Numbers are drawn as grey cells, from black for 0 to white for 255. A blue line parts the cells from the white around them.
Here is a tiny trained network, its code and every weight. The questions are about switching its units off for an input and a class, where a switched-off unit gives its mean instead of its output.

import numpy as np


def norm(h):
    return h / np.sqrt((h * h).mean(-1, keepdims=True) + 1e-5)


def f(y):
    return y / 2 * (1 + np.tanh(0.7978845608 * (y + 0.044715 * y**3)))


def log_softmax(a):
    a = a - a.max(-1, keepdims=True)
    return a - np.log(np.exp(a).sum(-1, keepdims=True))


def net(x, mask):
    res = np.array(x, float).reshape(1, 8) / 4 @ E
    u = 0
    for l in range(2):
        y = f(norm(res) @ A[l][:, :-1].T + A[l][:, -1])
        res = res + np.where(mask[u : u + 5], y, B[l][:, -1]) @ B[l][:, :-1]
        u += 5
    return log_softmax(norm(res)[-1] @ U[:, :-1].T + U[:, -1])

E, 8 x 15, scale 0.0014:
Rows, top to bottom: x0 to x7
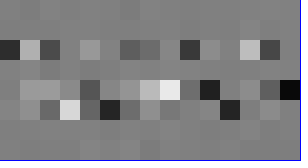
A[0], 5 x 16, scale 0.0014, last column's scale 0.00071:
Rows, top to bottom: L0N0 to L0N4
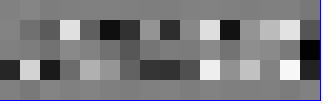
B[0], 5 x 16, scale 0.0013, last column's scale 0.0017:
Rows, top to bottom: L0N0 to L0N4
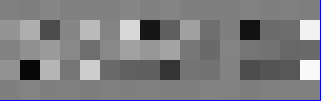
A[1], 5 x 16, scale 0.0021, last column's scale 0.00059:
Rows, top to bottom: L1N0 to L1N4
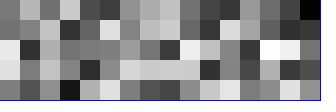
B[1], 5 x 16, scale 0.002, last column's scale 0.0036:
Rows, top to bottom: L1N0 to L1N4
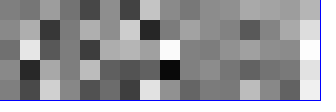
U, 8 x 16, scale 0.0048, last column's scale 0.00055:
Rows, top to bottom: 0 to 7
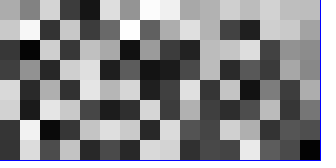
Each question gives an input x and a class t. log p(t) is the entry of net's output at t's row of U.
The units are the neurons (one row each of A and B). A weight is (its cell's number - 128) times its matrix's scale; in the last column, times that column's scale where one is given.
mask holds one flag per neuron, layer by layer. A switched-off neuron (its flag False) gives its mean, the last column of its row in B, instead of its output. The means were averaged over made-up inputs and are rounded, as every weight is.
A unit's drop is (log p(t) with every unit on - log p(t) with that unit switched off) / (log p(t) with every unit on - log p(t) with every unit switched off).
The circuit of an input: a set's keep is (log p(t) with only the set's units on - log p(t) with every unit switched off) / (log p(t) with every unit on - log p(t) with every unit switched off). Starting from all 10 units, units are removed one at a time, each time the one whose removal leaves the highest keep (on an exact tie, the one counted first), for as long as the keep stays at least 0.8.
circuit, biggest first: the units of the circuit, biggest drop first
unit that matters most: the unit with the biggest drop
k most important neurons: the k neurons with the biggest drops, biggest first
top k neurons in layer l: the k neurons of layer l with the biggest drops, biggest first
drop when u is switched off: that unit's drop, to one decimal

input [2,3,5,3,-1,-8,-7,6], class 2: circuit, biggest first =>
(L1N4)
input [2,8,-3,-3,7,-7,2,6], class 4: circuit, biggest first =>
(L1N3, L1N1)
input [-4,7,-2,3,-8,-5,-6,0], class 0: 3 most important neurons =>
(L1N2, L1N3, L1N4)
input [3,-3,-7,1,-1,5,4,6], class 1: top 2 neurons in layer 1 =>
(L1N2, L1N4)
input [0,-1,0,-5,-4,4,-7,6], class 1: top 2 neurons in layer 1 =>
(L1N3, L1N2)
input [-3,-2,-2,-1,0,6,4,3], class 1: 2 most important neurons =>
(L0N1, L1N4)
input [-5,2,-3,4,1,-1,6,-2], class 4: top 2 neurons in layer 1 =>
(L1N3, L1N4)
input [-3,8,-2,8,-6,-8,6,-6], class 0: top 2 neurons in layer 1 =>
(L1N2, L1N3)
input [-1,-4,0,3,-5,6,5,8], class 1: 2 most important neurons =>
(L1N3, L1N2)
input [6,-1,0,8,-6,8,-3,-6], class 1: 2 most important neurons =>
(L1N3, L1N2)
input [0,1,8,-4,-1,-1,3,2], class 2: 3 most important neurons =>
(L1N2, L0N3, L1N1)
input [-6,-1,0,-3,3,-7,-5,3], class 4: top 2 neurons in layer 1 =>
(L1N2, L1N1)
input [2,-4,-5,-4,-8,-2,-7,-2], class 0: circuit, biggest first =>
(L1N2, L1N4)
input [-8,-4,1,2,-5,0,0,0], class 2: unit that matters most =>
L0N3
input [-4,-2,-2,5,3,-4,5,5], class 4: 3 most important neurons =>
(L1N3, L1N2, L1N1)
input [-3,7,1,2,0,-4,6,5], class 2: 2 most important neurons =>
(L1N4, L1N2)
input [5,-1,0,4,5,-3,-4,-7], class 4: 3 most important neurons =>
(L1N2, L1N3, L1N1)
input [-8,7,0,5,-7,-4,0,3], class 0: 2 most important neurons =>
(L1N2, L1N3)
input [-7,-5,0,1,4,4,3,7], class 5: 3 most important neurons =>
(L1N2, L1N3, L1N4)
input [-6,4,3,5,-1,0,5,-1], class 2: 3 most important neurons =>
(L1N1, L0N3, L1N3)
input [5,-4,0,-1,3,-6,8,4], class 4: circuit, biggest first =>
(L1N2)
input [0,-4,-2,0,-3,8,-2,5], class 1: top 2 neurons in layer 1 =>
(L1N3, L1N2)
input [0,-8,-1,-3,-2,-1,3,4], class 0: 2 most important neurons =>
(L1N2, L1N4)
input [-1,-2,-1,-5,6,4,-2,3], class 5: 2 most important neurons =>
(L1N3, L1N2)
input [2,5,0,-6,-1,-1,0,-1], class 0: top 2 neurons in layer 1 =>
(L1N3, L1N2)
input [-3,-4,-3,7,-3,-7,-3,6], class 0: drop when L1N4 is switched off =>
0.1
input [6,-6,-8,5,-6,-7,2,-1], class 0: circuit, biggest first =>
(L1N2)
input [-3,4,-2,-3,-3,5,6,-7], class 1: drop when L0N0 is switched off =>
0.0
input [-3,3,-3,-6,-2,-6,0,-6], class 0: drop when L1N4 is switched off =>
0.1
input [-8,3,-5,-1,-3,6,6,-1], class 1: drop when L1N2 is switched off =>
0.1
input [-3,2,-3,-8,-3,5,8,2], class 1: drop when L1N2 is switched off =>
0.1
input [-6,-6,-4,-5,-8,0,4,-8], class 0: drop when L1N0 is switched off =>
-0.1
